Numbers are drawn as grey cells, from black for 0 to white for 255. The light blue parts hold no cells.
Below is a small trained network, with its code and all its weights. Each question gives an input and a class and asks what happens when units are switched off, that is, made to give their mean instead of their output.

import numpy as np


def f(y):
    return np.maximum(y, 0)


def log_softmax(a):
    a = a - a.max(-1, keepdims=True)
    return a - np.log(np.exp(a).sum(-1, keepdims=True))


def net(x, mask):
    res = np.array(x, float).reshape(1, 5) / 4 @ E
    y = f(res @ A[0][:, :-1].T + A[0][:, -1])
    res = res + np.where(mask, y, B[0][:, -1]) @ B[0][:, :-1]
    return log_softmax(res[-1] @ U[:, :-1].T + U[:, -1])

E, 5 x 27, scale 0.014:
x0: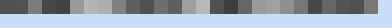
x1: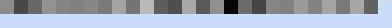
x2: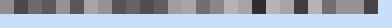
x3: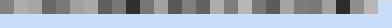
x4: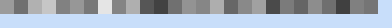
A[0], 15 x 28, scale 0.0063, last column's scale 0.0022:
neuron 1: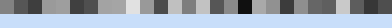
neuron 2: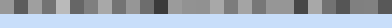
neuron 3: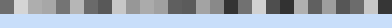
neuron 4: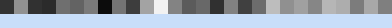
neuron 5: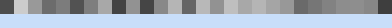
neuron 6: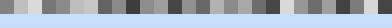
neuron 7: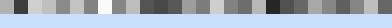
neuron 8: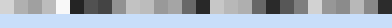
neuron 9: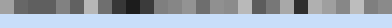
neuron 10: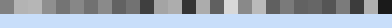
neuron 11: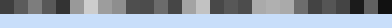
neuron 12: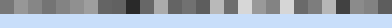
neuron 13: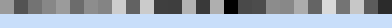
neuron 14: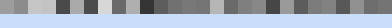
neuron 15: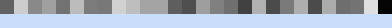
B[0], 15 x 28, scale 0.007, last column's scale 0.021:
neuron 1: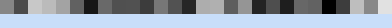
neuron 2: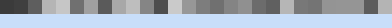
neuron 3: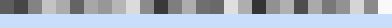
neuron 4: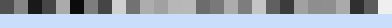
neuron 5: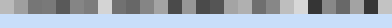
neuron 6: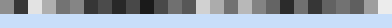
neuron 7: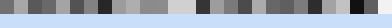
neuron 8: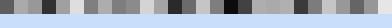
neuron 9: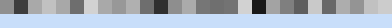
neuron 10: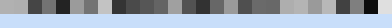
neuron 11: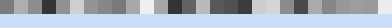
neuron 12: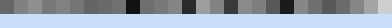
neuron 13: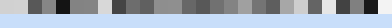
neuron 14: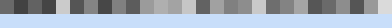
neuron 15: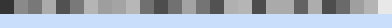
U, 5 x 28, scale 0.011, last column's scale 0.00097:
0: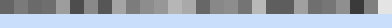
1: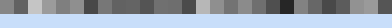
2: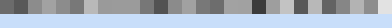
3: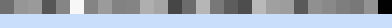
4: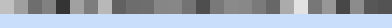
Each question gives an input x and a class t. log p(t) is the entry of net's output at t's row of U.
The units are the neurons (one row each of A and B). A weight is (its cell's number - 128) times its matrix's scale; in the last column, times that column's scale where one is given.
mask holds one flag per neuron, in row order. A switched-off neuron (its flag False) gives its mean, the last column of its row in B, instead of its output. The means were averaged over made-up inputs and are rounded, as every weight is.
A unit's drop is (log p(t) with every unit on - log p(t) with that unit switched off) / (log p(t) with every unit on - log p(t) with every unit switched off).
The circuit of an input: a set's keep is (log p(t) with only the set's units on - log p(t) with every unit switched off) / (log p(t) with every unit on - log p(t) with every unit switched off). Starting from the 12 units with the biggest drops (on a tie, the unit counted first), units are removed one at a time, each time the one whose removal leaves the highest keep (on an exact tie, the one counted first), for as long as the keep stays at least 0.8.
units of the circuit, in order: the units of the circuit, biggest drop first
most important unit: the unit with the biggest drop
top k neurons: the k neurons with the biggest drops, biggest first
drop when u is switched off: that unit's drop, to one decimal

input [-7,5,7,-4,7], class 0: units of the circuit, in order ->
[neuron 7]
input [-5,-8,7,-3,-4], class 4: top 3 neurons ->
[neuron 5; neuron 3; neuron 10]
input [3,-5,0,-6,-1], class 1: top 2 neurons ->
[neuron 1; neuron 13]
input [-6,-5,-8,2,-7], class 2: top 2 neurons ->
[neuron 3; neuron 15]
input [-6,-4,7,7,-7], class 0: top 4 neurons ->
[neuron 4; neuron 1; neuron 3; neuron 15]
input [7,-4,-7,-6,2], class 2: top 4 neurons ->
[neuron 3; neuron 15; neuron 8; neuron 6]
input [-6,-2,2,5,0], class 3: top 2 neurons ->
[neuron 8; neuron 1]
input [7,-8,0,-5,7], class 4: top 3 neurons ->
[neuron 10; neuron 5; neuron 4]
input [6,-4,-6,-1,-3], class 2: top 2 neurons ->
[neuron 3; neuron 8]
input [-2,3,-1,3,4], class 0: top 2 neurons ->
[neuron 1; neuron 7]
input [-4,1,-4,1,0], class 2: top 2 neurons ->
[neuron 11; neuron 3]
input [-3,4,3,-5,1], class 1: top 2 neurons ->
[neuron 1; neuron 10]
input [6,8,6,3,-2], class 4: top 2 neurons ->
[neuron 13; neuron 3]
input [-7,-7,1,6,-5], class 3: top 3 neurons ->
[neuron 8; neuron 13; neuron 1]
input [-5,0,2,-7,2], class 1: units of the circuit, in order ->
[neuron 1]
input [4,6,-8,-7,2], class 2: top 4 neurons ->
[neuron 3; neuron 15; neuron 6; neuron 12]
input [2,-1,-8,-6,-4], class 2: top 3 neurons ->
[neuron 3; neuron 15; neuron 6]
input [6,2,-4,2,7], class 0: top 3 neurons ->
[neuron 7; neuron 14; neuron 8]
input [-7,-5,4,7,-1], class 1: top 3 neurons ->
[neuron 6; neuron 11; neuron 12]
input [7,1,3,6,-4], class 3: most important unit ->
neuron 11
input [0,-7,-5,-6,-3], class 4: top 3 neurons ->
[neuron 10; neuron 6; neuron 5]
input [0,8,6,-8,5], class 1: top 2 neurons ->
[neuron 1; neuron 10]
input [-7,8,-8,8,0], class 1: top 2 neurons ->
[neuron 6; neuron 12]
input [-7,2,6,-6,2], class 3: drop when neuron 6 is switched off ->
0.4
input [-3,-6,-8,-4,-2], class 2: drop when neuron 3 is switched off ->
0.3
